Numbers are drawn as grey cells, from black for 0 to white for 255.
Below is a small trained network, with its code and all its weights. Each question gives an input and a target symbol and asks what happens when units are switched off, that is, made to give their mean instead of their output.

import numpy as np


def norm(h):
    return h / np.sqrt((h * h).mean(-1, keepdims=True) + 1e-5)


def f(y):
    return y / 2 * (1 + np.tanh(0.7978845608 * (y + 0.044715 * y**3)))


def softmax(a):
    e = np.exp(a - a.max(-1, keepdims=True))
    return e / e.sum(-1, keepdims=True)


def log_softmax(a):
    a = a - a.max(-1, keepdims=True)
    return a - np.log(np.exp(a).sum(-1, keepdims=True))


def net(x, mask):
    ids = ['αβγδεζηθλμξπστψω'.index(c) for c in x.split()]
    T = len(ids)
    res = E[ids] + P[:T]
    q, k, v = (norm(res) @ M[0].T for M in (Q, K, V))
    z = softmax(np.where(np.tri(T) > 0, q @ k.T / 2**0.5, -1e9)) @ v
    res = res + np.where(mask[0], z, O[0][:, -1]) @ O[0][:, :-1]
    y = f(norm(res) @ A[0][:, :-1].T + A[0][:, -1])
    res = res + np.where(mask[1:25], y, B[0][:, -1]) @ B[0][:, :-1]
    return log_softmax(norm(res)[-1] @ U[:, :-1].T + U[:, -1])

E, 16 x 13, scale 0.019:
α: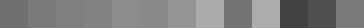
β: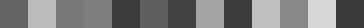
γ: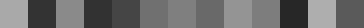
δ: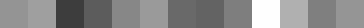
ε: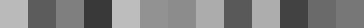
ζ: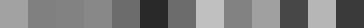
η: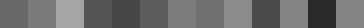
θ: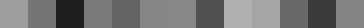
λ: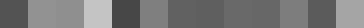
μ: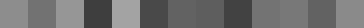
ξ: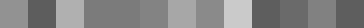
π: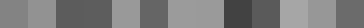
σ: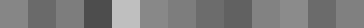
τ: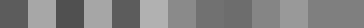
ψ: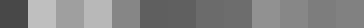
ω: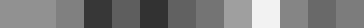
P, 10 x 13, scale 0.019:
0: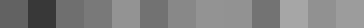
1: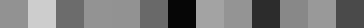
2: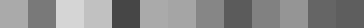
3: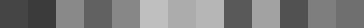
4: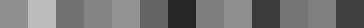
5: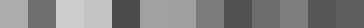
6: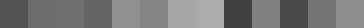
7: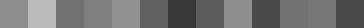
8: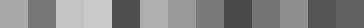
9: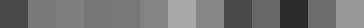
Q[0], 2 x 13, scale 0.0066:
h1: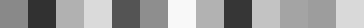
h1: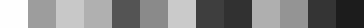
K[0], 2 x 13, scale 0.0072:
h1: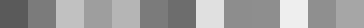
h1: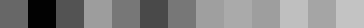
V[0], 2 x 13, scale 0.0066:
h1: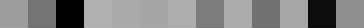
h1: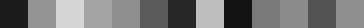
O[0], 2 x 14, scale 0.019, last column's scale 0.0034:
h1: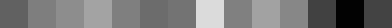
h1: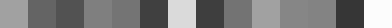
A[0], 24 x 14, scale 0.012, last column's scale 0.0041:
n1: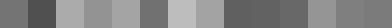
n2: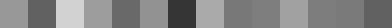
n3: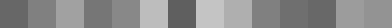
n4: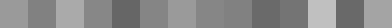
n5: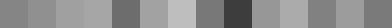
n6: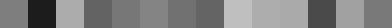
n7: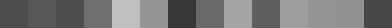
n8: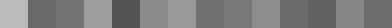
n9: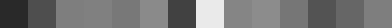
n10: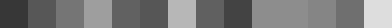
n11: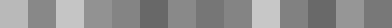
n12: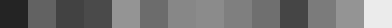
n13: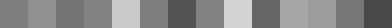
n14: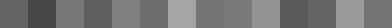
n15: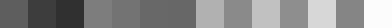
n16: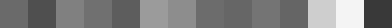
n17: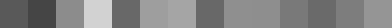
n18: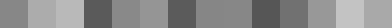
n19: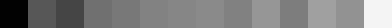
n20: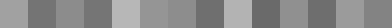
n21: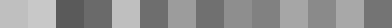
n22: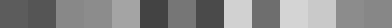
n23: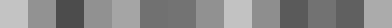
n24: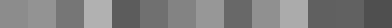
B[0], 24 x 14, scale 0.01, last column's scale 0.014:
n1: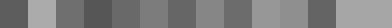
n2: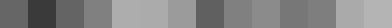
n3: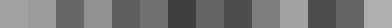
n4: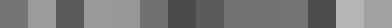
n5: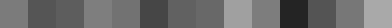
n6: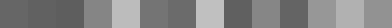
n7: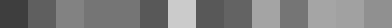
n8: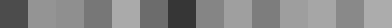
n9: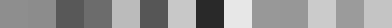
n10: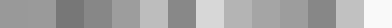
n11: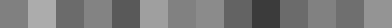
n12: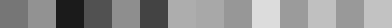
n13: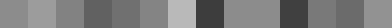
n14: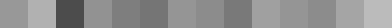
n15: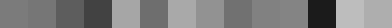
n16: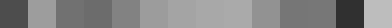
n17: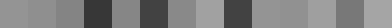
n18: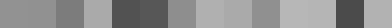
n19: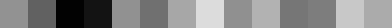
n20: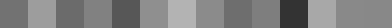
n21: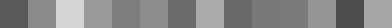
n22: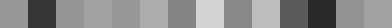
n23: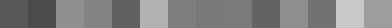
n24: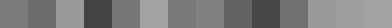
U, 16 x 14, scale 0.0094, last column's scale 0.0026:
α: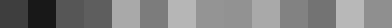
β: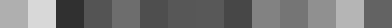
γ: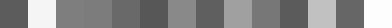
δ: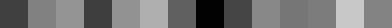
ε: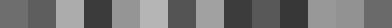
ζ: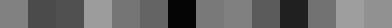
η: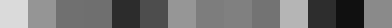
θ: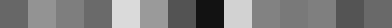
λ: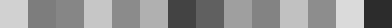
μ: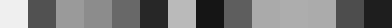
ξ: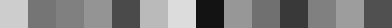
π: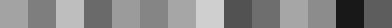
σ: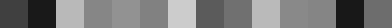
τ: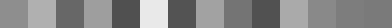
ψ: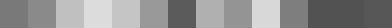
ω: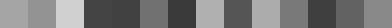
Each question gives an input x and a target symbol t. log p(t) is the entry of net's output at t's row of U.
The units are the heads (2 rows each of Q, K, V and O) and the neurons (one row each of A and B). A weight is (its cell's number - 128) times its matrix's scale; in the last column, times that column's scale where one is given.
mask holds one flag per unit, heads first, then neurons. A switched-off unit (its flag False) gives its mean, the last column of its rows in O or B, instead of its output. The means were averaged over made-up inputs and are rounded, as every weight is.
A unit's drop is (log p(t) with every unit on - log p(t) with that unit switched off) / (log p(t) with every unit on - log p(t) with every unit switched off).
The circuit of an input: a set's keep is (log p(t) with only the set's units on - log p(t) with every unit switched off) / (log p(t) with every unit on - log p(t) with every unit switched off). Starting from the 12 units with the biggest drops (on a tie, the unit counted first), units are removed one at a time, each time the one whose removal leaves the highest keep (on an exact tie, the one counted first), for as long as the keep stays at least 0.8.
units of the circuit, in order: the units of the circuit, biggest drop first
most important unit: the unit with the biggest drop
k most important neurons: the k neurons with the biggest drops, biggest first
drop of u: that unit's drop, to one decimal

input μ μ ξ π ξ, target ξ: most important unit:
n13
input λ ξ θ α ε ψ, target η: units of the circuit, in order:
[h1; n9]
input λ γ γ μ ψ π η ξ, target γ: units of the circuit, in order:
[h1; n18; n16; n10]
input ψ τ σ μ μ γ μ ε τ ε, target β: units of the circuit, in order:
[n14; n1]
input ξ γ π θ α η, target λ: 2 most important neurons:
[n9; n2]
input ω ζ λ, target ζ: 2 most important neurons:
[n5; n2]
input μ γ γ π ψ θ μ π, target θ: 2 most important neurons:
[n9; n2]
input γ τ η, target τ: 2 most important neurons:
[n18; n16]
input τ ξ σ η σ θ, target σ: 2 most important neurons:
[n9; n19]
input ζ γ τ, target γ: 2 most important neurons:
[n16; n5]
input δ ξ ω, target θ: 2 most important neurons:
[n9; n10]
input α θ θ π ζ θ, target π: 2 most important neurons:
[n17; n24]
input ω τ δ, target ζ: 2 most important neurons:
[n5; n10]
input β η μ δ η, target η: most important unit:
n9
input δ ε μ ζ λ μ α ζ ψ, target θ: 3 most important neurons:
[n9; n2; n10]
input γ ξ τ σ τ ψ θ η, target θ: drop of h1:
1.2
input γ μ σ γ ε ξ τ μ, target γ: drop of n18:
0.2
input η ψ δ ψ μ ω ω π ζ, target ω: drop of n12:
0.1
